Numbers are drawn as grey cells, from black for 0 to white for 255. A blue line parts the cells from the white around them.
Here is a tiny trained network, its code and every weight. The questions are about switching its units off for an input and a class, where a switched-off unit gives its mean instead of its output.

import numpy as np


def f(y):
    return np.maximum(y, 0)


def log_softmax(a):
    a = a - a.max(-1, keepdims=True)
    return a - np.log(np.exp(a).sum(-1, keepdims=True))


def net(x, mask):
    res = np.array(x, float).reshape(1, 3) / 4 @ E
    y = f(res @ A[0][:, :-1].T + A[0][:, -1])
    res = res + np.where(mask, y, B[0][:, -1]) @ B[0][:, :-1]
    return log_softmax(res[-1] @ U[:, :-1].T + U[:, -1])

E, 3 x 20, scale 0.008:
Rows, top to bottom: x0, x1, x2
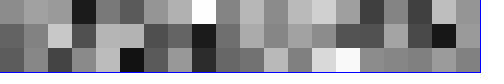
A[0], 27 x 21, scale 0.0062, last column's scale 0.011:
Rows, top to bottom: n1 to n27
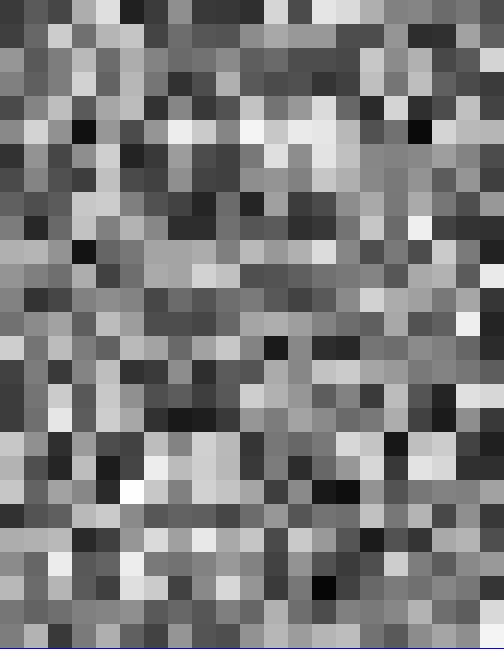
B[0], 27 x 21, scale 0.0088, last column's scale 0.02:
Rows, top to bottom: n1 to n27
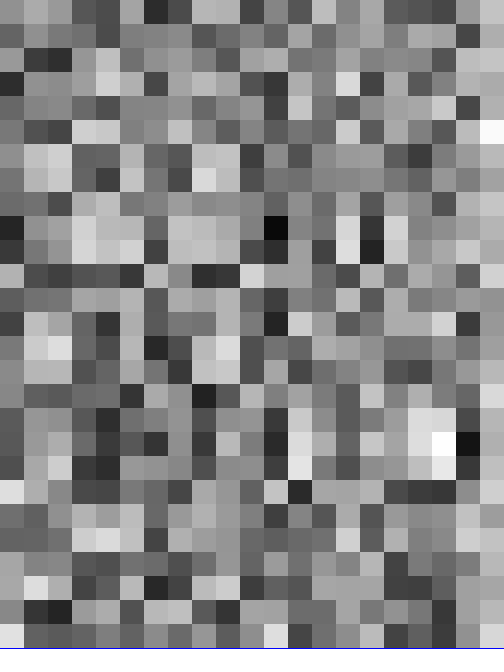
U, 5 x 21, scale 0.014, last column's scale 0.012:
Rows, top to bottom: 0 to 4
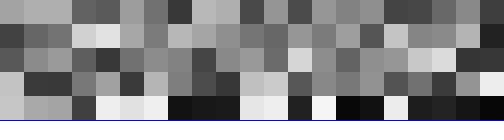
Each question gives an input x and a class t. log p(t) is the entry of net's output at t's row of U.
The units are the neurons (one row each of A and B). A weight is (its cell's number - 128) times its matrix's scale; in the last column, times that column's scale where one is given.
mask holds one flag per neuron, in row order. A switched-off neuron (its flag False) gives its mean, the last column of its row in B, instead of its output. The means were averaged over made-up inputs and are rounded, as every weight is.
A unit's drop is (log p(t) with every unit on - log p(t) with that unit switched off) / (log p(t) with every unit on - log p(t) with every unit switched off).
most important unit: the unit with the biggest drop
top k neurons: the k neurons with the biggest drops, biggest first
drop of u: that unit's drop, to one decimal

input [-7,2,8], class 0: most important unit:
n1
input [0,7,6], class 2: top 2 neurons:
[n18; n17]
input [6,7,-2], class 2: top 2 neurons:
[n5; n17]
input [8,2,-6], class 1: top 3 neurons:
[n23; n6; n11]
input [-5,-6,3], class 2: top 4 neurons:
[n20; n19; n6; n23]
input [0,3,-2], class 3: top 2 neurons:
[n20; n19]
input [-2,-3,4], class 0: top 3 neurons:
[n17; n6; n1]
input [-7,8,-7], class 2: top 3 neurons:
[n18; n17; n2]
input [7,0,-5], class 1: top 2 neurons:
[n23; n6]
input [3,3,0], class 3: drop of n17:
0.2
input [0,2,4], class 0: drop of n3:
0.1
